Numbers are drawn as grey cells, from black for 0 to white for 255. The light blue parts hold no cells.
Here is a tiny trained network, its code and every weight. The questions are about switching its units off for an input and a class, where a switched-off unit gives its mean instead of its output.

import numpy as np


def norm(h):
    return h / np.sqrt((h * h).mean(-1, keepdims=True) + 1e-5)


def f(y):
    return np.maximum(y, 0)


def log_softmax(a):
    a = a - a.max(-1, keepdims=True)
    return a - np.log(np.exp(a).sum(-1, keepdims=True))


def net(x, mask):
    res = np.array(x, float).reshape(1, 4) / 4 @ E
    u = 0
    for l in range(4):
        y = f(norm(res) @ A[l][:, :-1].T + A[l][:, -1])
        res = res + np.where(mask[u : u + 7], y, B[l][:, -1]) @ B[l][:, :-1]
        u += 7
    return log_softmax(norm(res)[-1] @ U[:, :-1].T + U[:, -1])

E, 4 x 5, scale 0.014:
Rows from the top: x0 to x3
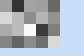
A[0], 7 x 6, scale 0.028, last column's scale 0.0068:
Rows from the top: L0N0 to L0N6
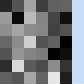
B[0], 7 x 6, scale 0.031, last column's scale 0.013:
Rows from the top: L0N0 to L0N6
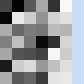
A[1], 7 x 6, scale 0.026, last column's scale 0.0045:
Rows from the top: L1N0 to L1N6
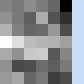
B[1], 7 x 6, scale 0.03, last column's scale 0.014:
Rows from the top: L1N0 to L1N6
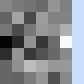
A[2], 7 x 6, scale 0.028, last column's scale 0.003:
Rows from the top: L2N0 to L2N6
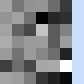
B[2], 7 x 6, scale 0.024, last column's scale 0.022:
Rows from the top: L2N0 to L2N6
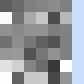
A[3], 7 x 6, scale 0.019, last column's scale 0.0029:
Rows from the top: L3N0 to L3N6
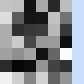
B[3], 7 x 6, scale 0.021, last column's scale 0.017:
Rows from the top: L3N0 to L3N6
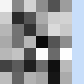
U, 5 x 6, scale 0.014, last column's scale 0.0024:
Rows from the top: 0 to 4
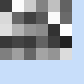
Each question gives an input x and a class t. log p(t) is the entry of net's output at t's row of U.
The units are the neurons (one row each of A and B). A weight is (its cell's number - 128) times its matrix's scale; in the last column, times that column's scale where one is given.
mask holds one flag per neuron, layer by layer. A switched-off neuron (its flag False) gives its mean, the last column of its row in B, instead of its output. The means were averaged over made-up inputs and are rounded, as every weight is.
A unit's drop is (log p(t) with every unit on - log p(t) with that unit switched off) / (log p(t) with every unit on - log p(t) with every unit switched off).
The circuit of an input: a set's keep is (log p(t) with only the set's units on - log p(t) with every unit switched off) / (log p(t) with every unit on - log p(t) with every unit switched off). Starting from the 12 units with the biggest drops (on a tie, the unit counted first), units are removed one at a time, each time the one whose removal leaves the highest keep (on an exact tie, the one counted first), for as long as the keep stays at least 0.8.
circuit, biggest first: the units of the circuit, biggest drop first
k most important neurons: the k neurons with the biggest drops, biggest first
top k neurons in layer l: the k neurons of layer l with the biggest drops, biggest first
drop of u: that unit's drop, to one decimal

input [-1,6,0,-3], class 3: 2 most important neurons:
L0N0, L1N3
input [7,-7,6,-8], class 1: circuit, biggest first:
L0N4
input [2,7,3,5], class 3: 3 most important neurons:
L1N3, L0N0, L0N4
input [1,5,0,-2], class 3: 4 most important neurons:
L0N0, L1N3, L0N6, L0N4
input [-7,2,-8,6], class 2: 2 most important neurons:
L0N1, L2N5
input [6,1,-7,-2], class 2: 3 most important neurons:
L0N5, L1N3, L2N5
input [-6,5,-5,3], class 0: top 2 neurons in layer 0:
L0N0, L0N5
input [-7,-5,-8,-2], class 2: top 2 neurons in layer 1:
L1N3, L1N5
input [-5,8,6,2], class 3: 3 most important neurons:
L1N3, L0N0, L0N1
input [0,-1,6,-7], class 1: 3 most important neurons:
L0N4, L0N2, L2N5
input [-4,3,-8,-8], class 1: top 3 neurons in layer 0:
L0N4, L0N0, L0N2
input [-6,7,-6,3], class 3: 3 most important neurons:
L1N3, L0N0, L0N3
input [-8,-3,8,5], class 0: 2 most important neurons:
L0N5, L2N5
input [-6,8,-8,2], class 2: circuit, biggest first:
L2N5
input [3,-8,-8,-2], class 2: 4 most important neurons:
L2N5, L1N3, L3N0, L0N6
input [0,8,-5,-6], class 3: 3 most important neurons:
L0N0, L1N3, L0N6
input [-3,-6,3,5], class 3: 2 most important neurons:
L0N0, L0N4
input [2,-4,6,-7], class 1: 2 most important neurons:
L0N4, L0N2
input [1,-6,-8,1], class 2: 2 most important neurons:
L1N3, L2N5
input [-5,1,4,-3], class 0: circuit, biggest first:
L0N5
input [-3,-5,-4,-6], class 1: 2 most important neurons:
L0N4, L1N3
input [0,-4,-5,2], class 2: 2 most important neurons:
L1N3, L2N5
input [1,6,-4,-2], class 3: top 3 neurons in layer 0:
L0N0, L0N6, L0N4
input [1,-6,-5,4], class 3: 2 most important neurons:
L0N0, L2N1
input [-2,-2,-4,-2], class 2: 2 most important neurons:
L2N5, L0N6
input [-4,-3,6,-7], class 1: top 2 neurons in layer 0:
L0N4, L0N2
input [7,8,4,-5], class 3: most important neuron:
L1N3
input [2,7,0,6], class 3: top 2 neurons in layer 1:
L1N3, L1N2
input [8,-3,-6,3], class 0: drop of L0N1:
0.8
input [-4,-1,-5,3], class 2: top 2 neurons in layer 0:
L0N1, L0N2
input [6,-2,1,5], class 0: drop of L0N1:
1.0
